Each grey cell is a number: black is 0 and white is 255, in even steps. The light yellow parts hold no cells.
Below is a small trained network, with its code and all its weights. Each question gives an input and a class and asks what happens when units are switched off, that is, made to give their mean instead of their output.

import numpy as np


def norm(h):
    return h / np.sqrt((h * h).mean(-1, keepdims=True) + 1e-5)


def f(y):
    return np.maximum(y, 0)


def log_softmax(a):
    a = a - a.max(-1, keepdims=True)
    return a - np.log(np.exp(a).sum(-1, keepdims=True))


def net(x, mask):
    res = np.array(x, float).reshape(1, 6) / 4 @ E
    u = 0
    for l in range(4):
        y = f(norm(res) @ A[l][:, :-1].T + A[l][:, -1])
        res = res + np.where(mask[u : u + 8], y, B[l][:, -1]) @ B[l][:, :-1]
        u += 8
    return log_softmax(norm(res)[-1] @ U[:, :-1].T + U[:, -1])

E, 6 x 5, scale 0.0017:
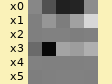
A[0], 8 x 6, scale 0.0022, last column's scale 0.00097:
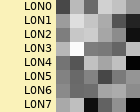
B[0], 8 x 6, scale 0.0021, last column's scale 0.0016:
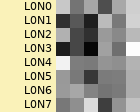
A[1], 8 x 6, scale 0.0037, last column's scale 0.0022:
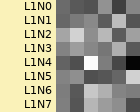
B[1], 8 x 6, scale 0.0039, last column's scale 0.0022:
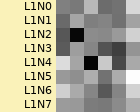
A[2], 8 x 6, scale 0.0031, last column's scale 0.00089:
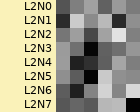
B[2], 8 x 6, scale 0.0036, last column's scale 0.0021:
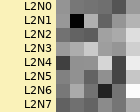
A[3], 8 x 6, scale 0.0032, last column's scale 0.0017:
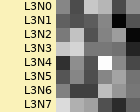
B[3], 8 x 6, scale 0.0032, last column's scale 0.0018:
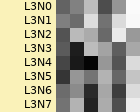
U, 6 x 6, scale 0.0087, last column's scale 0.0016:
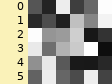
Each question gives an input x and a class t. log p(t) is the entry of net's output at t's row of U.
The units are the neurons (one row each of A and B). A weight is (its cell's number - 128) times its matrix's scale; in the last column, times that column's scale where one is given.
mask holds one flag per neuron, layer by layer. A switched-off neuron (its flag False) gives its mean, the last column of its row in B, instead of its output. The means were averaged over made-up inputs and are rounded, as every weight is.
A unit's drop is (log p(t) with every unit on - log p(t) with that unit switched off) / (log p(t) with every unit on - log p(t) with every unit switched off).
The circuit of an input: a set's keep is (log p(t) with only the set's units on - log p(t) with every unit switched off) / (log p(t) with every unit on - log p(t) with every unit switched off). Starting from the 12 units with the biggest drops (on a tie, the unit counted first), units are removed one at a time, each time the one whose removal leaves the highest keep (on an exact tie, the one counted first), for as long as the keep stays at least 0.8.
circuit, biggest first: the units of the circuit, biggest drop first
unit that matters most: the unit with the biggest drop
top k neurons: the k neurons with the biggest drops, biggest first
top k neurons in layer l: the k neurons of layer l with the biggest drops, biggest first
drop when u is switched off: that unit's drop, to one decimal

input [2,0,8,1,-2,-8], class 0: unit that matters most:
L1N6
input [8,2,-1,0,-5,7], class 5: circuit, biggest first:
(L1N2, L2N3, L3N4)
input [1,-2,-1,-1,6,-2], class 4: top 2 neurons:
(L1N2, L3N7)
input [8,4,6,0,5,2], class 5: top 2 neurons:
(L1N2, L0N3)
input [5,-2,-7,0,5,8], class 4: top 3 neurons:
(L1N2, L0N3, L1N5)
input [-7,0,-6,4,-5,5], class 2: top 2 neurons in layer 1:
(L1N4, L1N5)
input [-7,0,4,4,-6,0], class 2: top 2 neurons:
(L1N4, L1N5)
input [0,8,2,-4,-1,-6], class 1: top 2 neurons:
(L1N6, L2N2)
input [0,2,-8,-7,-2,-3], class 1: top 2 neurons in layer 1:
(L1N2, L1N6)
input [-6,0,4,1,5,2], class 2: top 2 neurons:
(L1N6, L1N5)
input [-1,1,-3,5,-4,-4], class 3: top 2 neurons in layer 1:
(L1N6, L1N7)
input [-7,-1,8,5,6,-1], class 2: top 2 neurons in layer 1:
(L1N4, L1N5)
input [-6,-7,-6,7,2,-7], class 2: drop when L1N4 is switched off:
0.2
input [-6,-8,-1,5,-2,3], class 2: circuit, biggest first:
(L1N4)
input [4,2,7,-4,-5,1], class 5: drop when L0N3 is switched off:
0.1
